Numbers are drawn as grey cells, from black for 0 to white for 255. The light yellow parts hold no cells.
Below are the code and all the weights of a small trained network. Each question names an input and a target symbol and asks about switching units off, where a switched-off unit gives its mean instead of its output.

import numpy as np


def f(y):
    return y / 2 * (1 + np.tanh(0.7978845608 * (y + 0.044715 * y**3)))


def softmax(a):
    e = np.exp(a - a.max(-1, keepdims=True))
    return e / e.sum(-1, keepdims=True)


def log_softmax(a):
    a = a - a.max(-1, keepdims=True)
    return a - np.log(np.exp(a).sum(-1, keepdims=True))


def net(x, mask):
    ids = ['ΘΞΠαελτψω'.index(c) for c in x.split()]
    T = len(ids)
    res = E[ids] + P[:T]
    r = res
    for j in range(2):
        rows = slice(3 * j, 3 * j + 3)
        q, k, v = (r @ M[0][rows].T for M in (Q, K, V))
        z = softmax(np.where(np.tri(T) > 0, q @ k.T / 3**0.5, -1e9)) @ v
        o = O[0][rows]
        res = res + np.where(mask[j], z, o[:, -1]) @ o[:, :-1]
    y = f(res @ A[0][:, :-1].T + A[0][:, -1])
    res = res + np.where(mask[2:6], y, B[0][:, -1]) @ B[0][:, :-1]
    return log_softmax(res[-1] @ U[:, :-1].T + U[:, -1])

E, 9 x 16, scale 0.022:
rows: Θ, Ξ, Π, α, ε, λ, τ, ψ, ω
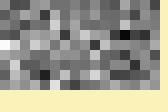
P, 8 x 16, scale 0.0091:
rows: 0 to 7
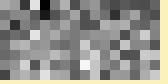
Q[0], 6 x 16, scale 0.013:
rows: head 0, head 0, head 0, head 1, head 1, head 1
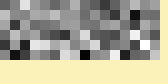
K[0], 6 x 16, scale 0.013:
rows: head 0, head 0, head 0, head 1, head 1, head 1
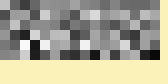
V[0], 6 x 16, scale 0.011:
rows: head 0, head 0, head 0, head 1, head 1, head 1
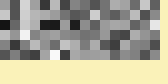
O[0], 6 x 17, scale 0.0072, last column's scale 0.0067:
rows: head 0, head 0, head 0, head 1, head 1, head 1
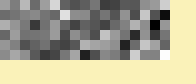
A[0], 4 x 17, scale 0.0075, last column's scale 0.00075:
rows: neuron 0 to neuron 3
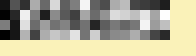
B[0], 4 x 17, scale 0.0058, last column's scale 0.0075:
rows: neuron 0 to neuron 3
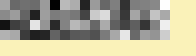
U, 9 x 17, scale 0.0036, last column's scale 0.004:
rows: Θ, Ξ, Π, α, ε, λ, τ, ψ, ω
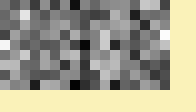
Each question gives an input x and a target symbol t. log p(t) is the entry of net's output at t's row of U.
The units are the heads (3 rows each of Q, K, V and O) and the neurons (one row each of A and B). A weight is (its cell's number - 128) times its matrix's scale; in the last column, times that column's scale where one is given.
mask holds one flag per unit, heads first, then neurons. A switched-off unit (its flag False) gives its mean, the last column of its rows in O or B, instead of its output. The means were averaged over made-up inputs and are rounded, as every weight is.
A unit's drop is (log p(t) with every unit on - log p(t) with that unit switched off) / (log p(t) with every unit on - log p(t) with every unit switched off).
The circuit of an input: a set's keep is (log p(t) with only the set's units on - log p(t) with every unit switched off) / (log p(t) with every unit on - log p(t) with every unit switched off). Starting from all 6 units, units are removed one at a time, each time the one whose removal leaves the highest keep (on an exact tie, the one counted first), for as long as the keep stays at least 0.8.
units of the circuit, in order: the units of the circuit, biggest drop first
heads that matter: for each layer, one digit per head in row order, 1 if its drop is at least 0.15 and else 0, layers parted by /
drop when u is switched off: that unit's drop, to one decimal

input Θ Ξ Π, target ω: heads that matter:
10
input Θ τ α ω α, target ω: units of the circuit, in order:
head 0
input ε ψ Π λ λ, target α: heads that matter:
11
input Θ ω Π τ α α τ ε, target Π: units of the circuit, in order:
head 1; head 0
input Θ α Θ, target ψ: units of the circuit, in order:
head 1; head 0
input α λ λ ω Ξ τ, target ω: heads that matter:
10
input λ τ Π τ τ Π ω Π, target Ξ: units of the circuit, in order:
head 0; head 1
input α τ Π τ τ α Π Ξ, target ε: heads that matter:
01
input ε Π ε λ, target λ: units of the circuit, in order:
head 0; neuron 0; head 1
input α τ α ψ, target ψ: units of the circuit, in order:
head 0; head 1
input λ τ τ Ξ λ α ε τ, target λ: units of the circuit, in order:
head 1; neuron 0
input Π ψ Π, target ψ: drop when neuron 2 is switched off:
-0.1
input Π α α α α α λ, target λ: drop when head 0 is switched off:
1.6
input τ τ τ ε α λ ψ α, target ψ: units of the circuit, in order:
head 0
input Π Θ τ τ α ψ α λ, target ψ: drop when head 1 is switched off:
0.5
